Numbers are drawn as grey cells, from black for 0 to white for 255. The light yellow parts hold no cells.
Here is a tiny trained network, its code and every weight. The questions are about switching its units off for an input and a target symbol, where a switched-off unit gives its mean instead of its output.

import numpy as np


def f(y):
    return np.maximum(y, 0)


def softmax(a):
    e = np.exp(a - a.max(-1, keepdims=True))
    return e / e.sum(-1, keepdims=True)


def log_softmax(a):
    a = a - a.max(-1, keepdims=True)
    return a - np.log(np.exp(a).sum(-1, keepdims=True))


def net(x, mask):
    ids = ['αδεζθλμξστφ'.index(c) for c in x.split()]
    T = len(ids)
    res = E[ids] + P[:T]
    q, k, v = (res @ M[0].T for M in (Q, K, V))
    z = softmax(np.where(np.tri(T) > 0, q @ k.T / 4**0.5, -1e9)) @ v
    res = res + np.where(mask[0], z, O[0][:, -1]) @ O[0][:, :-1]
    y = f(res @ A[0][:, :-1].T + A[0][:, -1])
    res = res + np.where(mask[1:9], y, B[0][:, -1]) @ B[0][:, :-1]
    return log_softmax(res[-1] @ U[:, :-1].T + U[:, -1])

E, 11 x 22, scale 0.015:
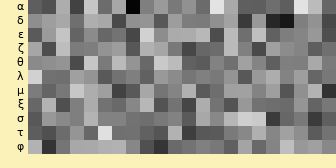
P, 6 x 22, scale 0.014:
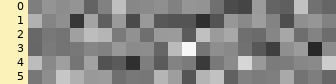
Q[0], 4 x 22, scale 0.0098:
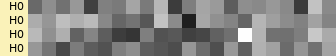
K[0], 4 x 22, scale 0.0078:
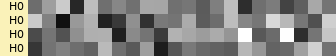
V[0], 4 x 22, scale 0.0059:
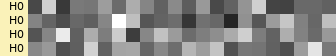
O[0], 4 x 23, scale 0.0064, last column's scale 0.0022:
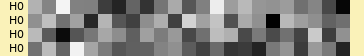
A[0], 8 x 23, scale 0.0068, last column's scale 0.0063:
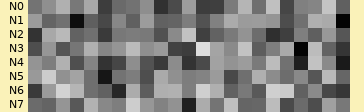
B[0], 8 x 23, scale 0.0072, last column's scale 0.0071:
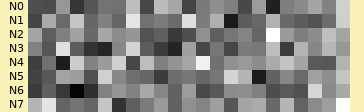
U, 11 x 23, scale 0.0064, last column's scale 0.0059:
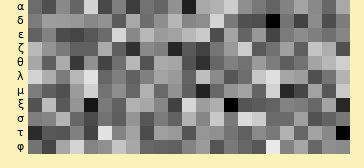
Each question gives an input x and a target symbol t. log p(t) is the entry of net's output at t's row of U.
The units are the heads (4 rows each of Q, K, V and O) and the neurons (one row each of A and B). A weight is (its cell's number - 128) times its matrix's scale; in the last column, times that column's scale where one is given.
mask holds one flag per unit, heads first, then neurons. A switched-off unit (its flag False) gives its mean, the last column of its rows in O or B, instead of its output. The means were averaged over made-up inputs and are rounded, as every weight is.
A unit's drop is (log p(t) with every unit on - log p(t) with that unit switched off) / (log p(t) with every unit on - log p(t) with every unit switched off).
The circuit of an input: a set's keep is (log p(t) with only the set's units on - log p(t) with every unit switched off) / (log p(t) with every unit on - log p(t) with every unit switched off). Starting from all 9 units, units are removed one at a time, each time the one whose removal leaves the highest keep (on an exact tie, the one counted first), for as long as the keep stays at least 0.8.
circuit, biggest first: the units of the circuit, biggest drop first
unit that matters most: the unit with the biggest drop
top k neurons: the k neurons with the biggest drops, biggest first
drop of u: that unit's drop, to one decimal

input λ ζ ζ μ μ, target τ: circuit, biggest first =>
[N0; N4; H0]
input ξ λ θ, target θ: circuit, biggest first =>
[N3]
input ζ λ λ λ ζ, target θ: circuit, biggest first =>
[N0; H0]
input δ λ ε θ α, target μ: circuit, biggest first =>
[H0; N1; N7]
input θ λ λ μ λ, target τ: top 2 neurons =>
[N0; N4]
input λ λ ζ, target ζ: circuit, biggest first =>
[N7; N1]
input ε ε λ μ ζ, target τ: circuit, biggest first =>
[N0; N4; H0; N7]
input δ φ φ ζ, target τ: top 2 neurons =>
[N4; N0]
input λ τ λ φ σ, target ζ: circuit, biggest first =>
[H0; N2]
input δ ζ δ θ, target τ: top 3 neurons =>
[N4; N0; N6]
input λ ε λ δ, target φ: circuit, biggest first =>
[N2; H0]
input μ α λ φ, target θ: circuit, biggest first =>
[H0; N0]
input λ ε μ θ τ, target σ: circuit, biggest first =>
[H0; N1]
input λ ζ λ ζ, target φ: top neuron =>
[N2]
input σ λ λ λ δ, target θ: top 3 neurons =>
[N0; N2; N5]
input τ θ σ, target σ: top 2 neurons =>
[N3; N7]
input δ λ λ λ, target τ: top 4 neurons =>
[N4; N0; N6; N5]
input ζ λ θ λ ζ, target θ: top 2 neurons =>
[N0; N5]
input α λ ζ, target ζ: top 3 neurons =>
[N7; N1; N4]
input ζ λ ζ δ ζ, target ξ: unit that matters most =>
N1
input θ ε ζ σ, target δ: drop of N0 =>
-0.1
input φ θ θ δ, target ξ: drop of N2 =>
0.5
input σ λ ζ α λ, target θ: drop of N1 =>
-0.1
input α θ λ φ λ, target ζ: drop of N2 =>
0.0
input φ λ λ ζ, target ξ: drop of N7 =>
-0.1
